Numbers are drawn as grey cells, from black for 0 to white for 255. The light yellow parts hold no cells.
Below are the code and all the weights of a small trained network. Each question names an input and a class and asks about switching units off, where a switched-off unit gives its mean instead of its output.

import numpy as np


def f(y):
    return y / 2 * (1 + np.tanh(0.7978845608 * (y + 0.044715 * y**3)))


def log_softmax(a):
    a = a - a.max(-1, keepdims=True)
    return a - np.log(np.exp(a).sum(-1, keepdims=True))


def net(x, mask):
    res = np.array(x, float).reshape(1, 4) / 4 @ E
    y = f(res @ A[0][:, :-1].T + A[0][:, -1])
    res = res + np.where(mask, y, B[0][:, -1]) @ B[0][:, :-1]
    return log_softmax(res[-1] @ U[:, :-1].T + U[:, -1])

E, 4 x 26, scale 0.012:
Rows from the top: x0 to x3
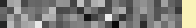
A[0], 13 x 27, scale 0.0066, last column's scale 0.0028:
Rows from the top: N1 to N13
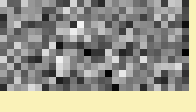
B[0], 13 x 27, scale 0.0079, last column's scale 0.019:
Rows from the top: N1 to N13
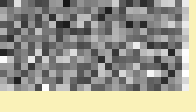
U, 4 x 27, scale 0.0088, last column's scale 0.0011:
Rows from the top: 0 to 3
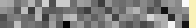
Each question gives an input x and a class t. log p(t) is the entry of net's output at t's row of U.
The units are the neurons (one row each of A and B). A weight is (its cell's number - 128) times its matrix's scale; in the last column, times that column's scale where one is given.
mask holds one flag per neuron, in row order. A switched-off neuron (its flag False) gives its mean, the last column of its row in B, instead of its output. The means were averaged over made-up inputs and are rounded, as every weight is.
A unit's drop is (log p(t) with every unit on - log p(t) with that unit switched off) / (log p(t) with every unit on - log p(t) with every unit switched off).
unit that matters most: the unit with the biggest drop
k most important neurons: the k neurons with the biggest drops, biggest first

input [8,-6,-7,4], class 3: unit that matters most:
N4
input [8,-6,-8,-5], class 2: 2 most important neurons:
[N11; N1]
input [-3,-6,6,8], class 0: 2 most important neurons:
[N13; N3]
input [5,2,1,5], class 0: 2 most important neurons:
[N13; N1]
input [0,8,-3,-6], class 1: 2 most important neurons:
[N7; N12]
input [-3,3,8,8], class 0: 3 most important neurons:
[N13; N3; N11]
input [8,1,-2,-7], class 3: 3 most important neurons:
[N4; N13; N3]
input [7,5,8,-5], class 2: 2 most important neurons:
[N8; N1]
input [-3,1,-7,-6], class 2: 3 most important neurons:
[N11; N13; N6]
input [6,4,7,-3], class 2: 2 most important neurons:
[N8; N1]
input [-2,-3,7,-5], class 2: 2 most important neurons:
[N8; N13]
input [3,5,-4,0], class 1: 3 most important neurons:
[N8; N7; N12]
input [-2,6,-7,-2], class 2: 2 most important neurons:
[N11; N10]
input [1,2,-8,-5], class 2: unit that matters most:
N11
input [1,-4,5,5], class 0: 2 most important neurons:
[N13; N11]
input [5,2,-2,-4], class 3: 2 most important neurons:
[N4; N13]
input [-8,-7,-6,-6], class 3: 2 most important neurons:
[N1; N6]
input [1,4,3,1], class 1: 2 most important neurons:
[N11; N7]
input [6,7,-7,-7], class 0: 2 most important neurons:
[N9; N8]
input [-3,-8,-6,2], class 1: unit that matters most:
N10
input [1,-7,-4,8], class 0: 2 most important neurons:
[N13; N3]
